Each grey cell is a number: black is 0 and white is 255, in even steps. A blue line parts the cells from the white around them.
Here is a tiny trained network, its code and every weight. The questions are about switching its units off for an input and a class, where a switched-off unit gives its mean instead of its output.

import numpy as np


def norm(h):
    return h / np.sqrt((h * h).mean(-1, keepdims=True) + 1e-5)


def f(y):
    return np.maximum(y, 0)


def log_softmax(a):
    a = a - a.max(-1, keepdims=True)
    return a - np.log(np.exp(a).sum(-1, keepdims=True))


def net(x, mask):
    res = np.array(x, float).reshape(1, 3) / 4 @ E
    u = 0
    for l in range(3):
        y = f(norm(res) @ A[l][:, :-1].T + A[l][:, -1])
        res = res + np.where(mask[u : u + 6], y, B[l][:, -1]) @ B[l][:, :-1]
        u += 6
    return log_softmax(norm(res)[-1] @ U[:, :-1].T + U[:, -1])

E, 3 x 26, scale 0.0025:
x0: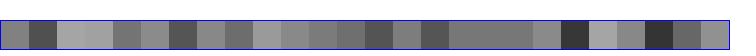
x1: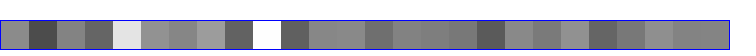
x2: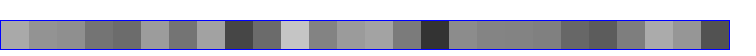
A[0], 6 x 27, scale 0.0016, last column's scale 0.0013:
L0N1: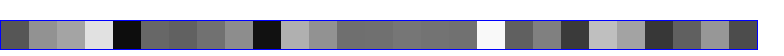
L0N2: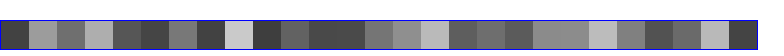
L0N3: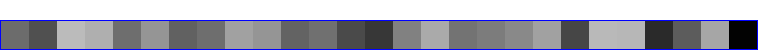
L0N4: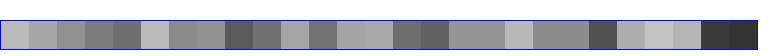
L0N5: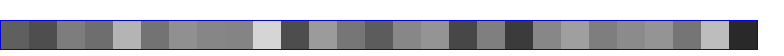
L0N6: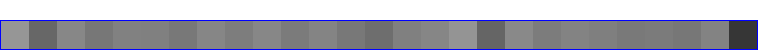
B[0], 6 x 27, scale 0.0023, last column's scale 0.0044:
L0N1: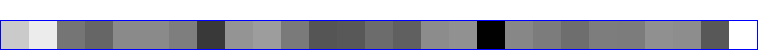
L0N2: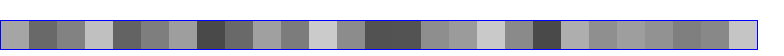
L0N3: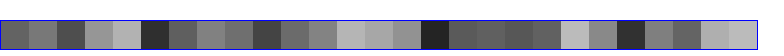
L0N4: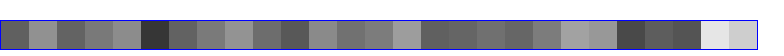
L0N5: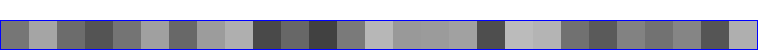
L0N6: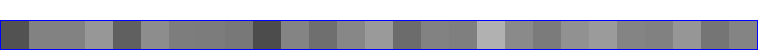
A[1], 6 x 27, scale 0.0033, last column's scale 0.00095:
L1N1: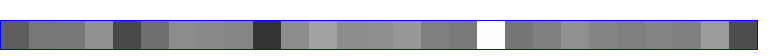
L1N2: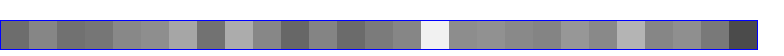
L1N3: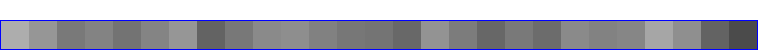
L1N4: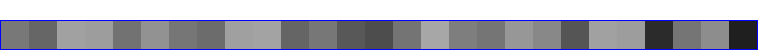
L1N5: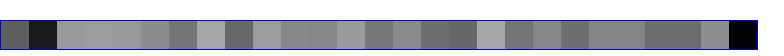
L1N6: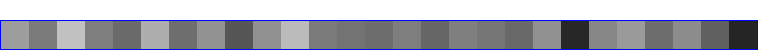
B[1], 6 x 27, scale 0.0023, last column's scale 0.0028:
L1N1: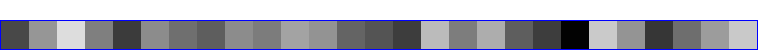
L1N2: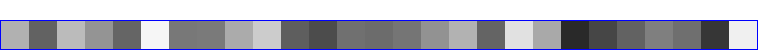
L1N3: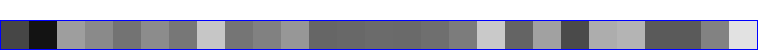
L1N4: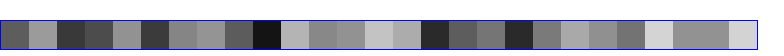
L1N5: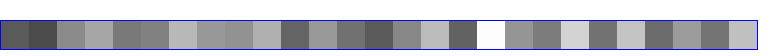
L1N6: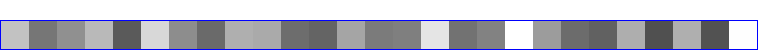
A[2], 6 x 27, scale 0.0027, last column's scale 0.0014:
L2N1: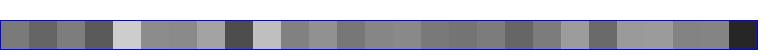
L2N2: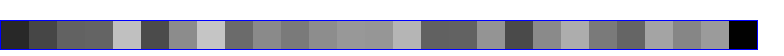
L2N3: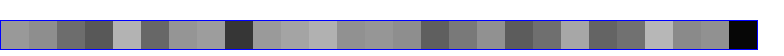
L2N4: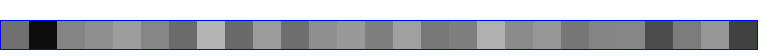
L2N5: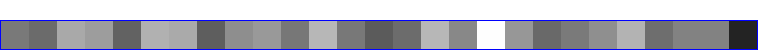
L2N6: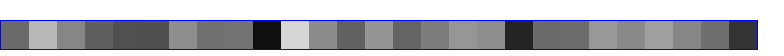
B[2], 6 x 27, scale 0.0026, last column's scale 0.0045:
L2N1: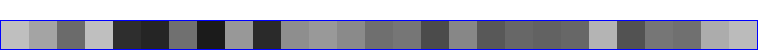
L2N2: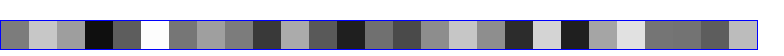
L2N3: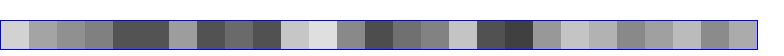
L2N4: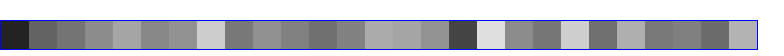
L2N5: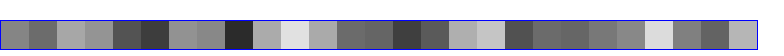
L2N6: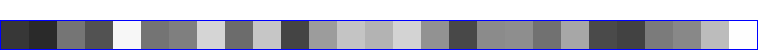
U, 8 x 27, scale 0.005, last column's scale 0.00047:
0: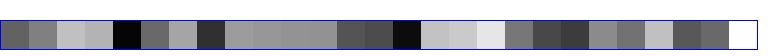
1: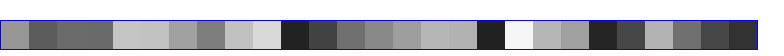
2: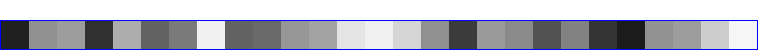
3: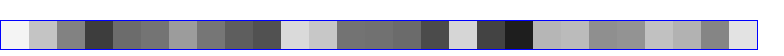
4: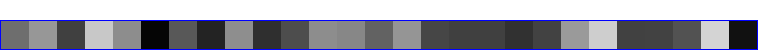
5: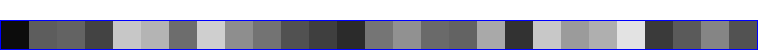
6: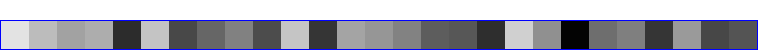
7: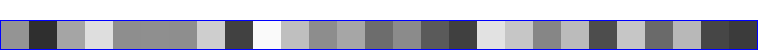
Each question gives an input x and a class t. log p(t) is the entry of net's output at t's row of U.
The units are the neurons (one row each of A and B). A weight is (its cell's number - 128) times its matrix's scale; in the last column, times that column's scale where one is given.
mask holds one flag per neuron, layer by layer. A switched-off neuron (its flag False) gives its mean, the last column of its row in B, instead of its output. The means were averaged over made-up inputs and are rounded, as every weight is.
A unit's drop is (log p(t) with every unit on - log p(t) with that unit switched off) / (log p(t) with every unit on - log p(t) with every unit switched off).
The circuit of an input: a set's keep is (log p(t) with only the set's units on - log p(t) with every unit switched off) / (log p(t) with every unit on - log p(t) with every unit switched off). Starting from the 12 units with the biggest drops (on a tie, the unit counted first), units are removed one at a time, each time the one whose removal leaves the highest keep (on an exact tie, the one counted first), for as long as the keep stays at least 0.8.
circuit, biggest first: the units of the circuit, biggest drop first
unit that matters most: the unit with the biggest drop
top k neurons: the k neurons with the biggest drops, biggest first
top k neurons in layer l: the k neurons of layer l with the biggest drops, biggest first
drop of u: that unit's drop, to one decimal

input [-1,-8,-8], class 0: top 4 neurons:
(L0N2 L1N2 L2N5 L0N4)
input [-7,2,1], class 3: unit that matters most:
L1N6
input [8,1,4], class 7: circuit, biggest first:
(L1N5 L2N4)
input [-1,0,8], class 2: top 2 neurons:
(L0N4 L0N1)
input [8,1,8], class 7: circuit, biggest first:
(L1N5 L0N1)
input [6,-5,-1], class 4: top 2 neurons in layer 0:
(L0N1 L0N3)
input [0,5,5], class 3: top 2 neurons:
(L0N4 L1N2)
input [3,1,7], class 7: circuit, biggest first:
(L0N1 L1N5)
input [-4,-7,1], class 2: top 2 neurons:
(L2N6 L1N6)
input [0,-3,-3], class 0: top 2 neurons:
(L0N2 L0N4)
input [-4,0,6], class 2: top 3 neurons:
(L2N6 L0N1 L1N1)
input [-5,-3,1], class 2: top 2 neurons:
(L2N6 L1N6)
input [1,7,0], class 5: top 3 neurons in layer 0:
(L0N1 L0N5 L0N2)
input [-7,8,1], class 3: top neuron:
(L1N6)
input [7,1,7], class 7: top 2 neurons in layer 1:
(L1N5 L1N2)
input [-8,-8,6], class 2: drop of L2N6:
0.5
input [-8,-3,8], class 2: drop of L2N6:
0.2
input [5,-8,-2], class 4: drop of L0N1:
0.2
